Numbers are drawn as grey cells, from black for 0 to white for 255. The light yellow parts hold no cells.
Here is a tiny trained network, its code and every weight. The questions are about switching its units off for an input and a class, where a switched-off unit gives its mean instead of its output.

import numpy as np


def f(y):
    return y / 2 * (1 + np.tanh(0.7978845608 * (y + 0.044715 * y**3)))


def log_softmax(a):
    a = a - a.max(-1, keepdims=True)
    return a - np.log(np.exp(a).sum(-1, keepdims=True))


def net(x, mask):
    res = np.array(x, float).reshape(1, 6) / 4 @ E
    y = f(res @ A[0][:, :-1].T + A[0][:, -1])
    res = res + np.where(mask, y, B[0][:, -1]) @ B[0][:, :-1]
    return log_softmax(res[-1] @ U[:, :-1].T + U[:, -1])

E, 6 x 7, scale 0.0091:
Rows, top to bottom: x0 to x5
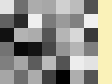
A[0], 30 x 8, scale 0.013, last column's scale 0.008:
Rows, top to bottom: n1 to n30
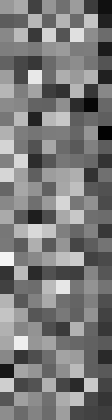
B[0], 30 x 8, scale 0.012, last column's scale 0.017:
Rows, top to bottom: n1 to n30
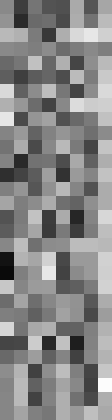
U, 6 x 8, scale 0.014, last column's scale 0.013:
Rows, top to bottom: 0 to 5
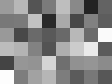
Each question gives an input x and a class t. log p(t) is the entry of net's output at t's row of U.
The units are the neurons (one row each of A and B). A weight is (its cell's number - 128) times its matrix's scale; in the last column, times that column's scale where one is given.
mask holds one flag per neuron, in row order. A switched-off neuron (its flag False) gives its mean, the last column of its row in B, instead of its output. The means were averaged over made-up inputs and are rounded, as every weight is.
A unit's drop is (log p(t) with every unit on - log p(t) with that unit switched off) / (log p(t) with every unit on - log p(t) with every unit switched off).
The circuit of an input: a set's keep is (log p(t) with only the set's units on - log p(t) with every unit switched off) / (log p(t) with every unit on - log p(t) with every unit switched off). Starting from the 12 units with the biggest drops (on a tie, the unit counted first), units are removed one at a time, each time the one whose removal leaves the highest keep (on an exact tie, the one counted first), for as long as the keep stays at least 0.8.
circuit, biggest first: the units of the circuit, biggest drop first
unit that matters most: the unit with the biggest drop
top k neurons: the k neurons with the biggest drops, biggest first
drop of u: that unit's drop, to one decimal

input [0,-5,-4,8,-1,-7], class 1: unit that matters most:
n16
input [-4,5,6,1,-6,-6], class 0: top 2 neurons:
[n27; n3]
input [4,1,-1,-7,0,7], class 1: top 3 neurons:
[n25; n17; n9]
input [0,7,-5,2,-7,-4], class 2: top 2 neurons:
[n2; n3]
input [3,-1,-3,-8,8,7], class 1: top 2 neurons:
[n25; n17]
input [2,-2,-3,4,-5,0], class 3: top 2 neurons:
[n8; n25]
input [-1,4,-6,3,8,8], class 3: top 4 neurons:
[n3; n9; n21; n15]
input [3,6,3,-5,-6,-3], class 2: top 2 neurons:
[n6; n2]
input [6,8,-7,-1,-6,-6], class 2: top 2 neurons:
[n6; n2]
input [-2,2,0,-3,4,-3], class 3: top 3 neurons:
[n16; n7; n25]
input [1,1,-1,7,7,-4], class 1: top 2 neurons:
[n16; n8]
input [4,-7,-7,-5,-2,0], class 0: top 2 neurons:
[n11; n28]
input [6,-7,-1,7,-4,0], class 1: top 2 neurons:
[n16; n26]
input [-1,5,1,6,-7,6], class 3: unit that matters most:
n18
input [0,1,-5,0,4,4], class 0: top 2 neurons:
[n28; n8]
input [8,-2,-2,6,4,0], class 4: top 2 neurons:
[n19; n13]
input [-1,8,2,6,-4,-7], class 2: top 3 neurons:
[n2; n6; n7]
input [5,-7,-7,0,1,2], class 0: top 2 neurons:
[n11; n28]
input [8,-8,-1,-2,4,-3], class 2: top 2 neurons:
[n1; n3]
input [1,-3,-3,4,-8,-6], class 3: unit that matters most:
n8
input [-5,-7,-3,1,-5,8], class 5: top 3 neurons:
[n7; n24; n6]
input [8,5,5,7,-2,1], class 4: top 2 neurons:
[n19; n25]
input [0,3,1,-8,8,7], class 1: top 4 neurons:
[n25; n17; n8; n18]
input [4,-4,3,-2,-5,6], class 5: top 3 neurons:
[n7; n3; n24]
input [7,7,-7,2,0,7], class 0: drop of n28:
0.9
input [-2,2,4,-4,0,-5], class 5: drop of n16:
0.3
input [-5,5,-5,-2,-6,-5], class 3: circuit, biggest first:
[n18]
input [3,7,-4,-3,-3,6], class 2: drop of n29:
0.0
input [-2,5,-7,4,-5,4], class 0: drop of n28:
0.1
